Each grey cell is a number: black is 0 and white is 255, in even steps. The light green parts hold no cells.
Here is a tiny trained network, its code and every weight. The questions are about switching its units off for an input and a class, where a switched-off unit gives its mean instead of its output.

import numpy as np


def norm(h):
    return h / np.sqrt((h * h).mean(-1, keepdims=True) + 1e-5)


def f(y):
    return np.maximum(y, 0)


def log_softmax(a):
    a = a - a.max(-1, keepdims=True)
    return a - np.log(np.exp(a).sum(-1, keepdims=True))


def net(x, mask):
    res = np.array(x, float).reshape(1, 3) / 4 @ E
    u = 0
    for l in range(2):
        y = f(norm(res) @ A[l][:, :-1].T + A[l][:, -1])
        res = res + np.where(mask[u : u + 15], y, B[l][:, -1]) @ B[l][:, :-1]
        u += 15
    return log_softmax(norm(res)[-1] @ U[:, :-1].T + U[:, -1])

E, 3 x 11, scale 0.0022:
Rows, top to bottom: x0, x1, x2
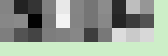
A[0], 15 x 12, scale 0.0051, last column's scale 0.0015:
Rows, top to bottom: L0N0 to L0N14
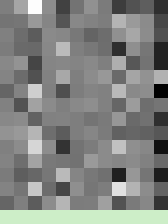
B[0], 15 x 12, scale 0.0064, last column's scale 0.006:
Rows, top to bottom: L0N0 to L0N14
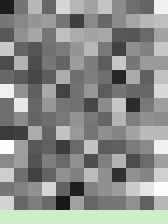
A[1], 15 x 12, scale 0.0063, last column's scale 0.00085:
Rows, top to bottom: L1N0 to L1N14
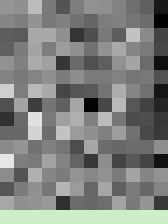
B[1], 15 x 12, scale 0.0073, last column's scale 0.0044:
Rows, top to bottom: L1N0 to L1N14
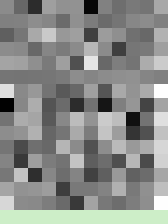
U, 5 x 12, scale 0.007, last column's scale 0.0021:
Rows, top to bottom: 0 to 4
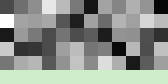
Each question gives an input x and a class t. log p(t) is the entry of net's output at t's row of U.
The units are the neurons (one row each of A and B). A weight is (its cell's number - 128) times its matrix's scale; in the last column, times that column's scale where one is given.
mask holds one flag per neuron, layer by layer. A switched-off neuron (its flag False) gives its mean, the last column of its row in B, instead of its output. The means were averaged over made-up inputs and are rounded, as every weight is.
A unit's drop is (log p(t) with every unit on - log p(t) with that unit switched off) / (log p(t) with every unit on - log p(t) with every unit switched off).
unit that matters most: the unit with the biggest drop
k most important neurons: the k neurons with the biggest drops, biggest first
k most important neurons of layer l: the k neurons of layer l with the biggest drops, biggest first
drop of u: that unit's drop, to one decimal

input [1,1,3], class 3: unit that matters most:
L0N0
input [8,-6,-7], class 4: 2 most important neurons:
[L0N10 L0N0]
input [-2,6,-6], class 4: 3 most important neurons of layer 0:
[L0N10 L0N6 L0N13]
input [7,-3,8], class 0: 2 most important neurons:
[L0N10 L1N2]
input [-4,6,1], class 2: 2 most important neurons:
[L1N7 L0N13]
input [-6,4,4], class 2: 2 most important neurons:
[L1N7 L0N4]
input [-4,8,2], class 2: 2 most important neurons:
[L0N4 L1N7]
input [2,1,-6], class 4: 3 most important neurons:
[L0N0 L0N10 L0N6]
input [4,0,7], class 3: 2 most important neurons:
[L0N0 L0N13]
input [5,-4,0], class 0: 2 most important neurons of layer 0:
[L0N10 L0N6]
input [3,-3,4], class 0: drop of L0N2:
0.4
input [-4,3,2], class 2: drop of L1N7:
0.1
